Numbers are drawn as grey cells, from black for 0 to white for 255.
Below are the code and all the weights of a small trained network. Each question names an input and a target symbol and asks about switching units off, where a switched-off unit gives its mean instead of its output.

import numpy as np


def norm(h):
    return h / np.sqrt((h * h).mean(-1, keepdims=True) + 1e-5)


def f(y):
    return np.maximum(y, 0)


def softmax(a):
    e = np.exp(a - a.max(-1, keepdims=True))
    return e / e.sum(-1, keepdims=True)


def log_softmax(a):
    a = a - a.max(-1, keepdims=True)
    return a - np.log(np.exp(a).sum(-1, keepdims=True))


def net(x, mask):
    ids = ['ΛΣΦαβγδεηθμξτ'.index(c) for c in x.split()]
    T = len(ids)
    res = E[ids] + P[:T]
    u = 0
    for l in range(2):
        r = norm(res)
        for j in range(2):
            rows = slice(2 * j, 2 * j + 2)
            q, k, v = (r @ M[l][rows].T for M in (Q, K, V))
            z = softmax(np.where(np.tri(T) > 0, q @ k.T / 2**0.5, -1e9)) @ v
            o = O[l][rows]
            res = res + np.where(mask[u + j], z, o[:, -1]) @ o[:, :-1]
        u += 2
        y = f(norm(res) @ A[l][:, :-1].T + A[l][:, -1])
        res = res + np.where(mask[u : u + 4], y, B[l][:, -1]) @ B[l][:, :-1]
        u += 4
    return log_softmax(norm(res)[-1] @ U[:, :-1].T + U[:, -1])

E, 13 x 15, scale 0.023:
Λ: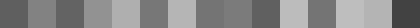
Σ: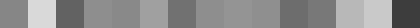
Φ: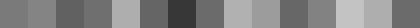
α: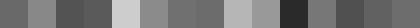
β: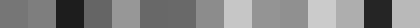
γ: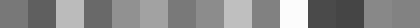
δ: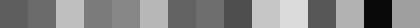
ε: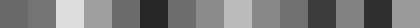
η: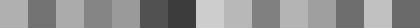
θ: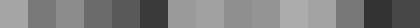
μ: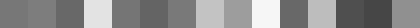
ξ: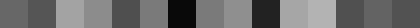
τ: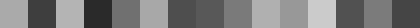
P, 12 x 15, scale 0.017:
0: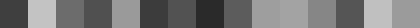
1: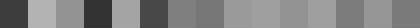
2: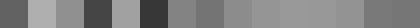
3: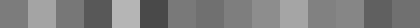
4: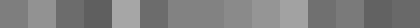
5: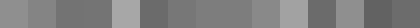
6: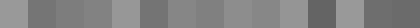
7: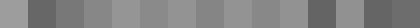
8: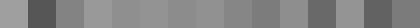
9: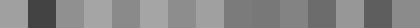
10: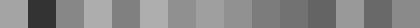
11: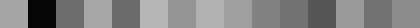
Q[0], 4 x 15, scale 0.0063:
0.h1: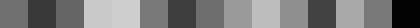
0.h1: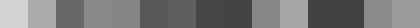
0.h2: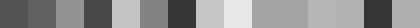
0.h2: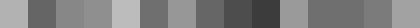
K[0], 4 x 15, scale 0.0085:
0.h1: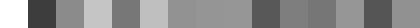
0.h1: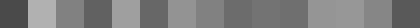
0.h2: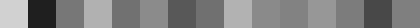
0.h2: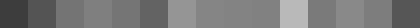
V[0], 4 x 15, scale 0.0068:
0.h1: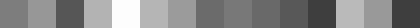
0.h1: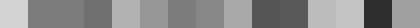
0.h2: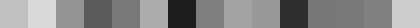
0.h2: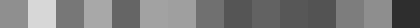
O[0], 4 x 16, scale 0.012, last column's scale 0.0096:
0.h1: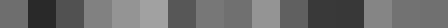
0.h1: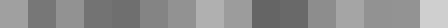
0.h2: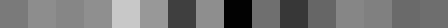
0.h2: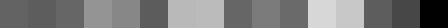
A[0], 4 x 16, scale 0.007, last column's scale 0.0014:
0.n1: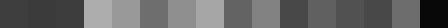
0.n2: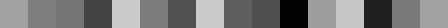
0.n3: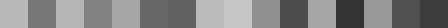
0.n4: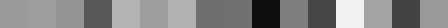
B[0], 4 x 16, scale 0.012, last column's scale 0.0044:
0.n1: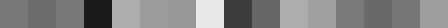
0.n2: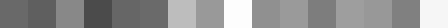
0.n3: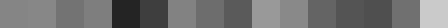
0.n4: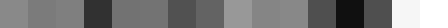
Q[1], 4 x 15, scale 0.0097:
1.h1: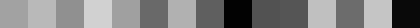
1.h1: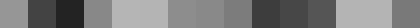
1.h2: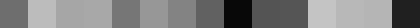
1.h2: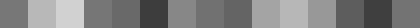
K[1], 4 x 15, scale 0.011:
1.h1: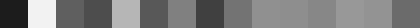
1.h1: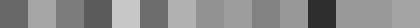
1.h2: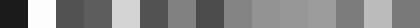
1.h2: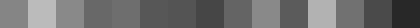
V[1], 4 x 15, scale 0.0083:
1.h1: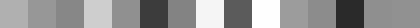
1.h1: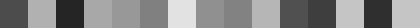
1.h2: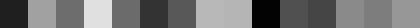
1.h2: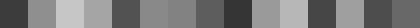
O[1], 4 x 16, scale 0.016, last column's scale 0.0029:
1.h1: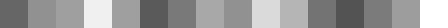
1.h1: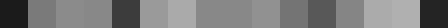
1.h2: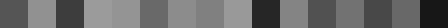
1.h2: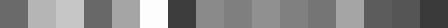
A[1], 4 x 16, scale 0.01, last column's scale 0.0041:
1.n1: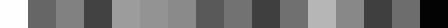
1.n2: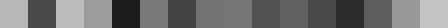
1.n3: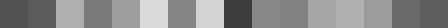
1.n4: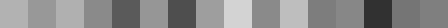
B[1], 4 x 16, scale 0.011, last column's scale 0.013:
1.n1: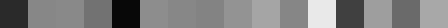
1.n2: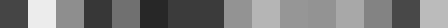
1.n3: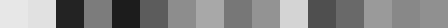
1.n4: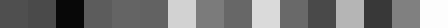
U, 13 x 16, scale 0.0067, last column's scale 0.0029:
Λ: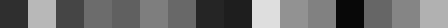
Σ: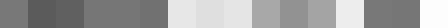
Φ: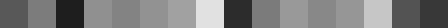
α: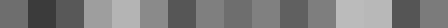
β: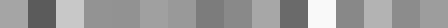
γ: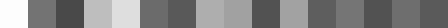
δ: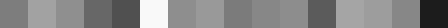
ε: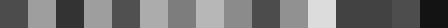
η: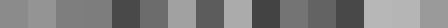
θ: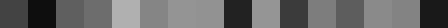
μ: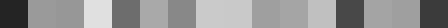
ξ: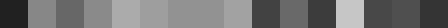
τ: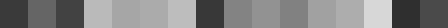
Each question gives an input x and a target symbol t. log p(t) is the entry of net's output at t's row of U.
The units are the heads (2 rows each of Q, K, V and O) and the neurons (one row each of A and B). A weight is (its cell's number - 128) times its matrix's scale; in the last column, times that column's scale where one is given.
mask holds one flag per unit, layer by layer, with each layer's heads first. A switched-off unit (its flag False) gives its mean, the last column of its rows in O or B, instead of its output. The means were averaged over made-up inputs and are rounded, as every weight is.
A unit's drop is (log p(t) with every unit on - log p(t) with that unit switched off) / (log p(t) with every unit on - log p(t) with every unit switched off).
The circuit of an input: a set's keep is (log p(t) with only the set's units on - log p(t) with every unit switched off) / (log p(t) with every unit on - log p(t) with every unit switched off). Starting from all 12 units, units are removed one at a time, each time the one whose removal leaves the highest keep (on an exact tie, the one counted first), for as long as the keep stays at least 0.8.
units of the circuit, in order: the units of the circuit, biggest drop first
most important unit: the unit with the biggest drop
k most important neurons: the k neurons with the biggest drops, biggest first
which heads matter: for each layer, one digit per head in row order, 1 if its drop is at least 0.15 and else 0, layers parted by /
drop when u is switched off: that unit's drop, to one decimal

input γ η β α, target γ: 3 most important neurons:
(0.n3; 0.n2; 0.n4)
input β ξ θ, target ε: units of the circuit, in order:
(1.h1; 1.n1)
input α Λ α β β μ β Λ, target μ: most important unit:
1.h1
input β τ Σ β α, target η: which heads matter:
11 / 01
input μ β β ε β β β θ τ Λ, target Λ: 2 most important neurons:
(0.n4; 1.n1)
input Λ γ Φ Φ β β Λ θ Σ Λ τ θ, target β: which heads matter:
10 / 11
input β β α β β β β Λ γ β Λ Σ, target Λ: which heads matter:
00 / 00
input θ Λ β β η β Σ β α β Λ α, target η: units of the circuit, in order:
(1.n4; 1.h1)
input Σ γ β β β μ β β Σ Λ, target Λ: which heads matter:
10 / 00
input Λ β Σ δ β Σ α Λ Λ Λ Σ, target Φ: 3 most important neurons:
(0.n1; 1.n3; 1.n4)
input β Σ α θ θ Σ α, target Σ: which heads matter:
01 / 00
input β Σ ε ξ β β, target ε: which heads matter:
01 / 11
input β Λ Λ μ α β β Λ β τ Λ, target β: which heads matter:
00 / 11
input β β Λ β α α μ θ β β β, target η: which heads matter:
11 / 11
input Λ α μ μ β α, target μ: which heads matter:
00 / 10
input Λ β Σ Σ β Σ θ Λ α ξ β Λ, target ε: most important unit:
0.n4
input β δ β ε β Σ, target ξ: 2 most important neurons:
(0.n4; 0.n2)
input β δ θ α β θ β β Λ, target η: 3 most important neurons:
(1.n4; 0.n4; 0.n3)
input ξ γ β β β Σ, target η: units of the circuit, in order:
(0.h1; 1.h2; 1.n4)
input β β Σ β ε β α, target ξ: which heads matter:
00 / 01
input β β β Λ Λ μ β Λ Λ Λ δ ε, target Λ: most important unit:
1.n2
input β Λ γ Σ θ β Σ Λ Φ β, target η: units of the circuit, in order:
(1.h2; 1.n4; 1.h1)
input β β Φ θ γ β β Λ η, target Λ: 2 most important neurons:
(0.n3; 1.n2)
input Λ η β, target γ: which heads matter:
00 / 10
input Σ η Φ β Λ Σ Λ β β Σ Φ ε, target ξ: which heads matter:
00 / 01
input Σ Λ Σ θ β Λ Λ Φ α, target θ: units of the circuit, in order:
(0.h1; 0.n1)
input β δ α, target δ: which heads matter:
00 / 01
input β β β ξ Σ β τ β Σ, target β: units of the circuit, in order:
(1.h2)
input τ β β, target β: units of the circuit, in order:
(1.h2; 1.h1)
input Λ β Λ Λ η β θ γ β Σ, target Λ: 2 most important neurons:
(0.n4; 1.n2)
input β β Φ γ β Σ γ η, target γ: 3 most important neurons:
(0.n4; 1.n1; 0.n2)
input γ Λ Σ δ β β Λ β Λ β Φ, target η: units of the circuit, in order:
(1.h2; 1.n4)
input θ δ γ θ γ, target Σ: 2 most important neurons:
(1.n4; 0.n4)
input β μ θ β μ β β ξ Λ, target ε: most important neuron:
(1.n1)
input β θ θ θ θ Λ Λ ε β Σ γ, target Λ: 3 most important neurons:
(1.n2; 0.n2; 1.n1)
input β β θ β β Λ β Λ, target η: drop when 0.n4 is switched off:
0.3
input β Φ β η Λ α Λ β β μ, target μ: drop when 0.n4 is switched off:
0.2
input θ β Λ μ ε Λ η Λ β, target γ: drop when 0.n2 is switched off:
0.0
